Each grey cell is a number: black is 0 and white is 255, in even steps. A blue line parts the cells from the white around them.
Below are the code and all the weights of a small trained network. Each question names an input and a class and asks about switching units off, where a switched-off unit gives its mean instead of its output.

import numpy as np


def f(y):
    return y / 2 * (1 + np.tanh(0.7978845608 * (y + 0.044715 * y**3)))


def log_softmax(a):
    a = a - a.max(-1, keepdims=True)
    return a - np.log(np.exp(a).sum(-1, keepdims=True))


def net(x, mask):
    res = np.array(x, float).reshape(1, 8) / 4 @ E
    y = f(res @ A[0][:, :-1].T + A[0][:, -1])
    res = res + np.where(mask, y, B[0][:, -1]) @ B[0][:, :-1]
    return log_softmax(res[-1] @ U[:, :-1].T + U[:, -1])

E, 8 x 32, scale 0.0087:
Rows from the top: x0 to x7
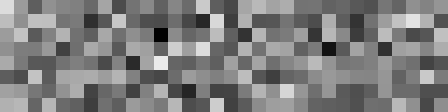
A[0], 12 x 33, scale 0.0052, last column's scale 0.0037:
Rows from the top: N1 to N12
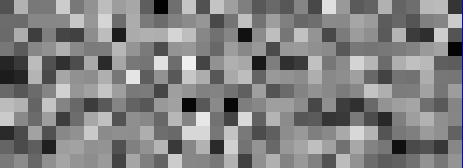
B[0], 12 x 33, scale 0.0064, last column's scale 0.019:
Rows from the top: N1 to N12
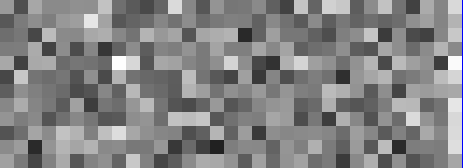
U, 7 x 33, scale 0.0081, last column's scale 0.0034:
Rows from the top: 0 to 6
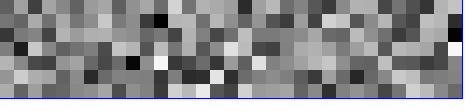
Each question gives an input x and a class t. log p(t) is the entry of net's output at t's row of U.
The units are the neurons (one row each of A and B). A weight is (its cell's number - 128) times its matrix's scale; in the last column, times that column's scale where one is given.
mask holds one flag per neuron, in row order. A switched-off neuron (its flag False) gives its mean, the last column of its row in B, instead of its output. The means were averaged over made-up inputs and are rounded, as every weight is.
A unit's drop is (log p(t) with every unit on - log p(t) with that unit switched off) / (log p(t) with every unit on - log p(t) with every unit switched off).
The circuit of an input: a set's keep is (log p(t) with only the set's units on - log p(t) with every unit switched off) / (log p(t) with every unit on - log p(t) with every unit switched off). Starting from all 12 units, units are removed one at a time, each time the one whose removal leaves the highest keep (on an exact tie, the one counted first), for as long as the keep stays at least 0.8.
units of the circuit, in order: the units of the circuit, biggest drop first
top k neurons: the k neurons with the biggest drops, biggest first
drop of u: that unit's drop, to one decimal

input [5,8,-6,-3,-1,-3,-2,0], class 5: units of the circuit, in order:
(N8)
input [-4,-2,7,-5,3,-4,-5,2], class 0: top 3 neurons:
(N3; N5; N10)
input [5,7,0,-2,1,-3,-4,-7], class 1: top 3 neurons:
(N5; N8; N10)
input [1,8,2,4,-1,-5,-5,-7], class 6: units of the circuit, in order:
(N9; N10)
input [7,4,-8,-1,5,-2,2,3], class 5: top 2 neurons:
(N8; N11)
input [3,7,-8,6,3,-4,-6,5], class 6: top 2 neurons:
(N9; N10)
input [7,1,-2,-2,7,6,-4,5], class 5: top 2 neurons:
(N5; N11)
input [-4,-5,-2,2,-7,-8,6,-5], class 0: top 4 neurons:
(N3; N12; N5; N7)
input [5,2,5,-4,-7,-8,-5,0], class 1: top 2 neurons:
(N1; N12)
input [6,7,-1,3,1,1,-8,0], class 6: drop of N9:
0.2
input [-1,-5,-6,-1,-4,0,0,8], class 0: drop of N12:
0.0
